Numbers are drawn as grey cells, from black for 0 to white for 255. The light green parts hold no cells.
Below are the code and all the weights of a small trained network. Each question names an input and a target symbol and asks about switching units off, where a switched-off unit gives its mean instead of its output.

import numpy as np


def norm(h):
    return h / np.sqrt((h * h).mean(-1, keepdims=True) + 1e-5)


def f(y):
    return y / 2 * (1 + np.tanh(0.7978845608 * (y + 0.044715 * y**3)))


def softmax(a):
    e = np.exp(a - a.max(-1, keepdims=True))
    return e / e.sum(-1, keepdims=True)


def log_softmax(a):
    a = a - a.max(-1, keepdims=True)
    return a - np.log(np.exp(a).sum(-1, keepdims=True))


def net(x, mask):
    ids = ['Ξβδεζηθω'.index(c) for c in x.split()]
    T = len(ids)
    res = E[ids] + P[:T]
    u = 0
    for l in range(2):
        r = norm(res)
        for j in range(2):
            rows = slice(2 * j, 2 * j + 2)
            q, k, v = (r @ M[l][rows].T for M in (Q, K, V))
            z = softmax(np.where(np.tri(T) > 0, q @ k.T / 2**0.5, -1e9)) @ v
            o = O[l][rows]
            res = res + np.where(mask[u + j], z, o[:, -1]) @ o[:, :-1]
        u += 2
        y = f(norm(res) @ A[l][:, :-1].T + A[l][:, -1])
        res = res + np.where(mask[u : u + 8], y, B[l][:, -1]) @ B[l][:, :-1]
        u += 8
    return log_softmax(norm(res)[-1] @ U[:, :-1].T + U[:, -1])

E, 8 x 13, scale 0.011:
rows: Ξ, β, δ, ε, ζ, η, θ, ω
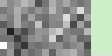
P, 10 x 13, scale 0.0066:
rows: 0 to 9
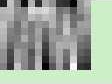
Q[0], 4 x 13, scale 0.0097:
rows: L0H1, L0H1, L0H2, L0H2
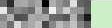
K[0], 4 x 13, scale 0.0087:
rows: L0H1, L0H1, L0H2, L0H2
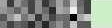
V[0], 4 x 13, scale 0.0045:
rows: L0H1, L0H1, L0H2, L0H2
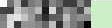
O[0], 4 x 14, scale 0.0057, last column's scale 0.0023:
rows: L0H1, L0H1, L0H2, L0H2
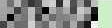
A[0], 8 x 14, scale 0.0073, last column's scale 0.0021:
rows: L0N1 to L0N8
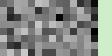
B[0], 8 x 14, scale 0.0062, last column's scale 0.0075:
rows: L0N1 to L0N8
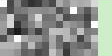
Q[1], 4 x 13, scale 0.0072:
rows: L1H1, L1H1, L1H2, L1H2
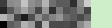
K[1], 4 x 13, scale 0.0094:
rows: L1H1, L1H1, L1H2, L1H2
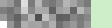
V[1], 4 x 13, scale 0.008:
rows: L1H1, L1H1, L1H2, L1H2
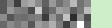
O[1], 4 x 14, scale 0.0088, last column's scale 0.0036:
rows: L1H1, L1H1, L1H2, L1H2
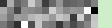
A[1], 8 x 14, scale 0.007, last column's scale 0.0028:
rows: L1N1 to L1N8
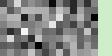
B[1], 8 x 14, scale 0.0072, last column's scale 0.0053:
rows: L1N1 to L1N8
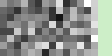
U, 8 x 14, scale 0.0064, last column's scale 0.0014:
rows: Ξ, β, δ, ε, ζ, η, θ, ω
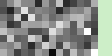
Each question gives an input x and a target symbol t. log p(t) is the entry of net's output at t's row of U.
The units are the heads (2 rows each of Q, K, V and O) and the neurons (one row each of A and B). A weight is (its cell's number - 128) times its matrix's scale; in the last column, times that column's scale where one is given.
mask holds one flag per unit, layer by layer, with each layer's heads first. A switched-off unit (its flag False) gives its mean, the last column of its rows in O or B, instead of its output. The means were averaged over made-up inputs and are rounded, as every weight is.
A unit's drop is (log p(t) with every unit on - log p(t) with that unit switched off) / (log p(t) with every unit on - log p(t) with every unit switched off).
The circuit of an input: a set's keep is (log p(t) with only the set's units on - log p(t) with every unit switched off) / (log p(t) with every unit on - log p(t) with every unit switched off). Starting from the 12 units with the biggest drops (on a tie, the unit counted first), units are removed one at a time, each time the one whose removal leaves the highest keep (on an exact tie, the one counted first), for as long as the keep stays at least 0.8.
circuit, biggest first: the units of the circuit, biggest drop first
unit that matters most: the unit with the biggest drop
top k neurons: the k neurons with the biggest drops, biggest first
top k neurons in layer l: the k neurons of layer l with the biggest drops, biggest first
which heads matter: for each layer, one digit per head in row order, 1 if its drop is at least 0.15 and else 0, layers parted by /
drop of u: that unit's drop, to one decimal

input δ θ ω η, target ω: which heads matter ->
10 / 00
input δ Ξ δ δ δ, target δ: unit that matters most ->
L1H2
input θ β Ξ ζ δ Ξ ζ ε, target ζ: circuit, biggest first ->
[L0H2, L0N8]
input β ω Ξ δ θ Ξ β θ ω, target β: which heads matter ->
01 / 01
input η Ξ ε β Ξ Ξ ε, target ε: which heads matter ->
01 / 01
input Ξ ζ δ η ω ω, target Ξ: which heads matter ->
01 / 10
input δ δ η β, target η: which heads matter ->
11 / 00
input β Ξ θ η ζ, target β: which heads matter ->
00 / 01
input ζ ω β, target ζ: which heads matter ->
01 / 10
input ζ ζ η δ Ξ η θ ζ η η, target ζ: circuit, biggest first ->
[L0H2, L1H1]
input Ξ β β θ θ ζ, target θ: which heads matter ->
10 / 00
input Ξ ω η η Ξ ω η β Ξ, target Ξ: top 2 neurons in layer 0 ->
[L0N2, L0N6]
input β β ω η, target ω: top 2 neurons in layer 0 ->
[L0N1, L0N4]
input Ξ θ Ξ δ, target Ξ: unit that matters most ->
L1H1
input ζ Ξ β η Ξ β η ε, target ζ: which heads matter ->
00 / 10
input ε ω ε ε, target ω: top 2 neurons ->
[L1N2, L0N1]
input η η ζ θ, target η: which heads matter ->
01 / 10
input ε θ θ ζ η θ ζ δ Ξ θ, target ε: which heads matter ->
00 / 01
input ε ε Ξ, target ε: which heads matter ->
00 / 01
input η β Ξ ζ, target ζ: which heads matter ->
11 / 00
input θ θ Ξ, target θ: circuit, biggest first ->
[L0H1]
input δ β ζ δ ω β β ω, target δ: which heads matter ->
01 / 01
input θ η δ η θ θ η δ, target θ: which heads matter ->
10 / 10
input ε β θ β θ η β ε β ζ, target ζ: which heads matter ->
01 / 10
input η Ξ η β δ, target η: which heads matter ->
01 / 00
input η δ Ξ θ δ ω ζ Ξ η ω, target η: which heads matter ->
10 / 10
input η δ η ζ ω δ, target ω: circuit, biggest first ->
[L0H1]
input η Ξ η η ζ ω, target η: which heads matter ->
01 / 10
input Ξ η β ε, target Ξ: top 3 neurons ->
[L1N1, L0N2, L0N6]
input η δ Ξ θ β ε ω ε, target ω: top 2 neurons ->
[L0N1, L1N4]
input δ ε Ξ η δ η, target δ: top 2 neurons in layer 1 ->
[L1N3, L1N6]
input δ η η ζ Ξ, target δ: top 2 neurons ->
[L1N3, L0N4]
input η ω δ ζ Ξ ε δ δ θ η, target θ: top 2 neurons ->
[L0N1, L1N8]
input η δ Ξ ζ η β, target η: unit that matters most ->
L0H2
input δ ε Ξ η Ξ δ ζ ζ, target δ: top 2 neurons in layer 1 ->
[L1N3, L1N1]
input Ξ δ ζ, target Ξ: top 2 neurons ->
[L0N2, L1N1]
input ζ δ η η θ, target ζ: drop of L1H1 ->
1.0
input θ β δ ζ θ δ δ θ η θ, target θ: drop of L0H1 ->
0.2
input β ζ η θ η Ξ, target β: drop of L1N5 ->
0.3
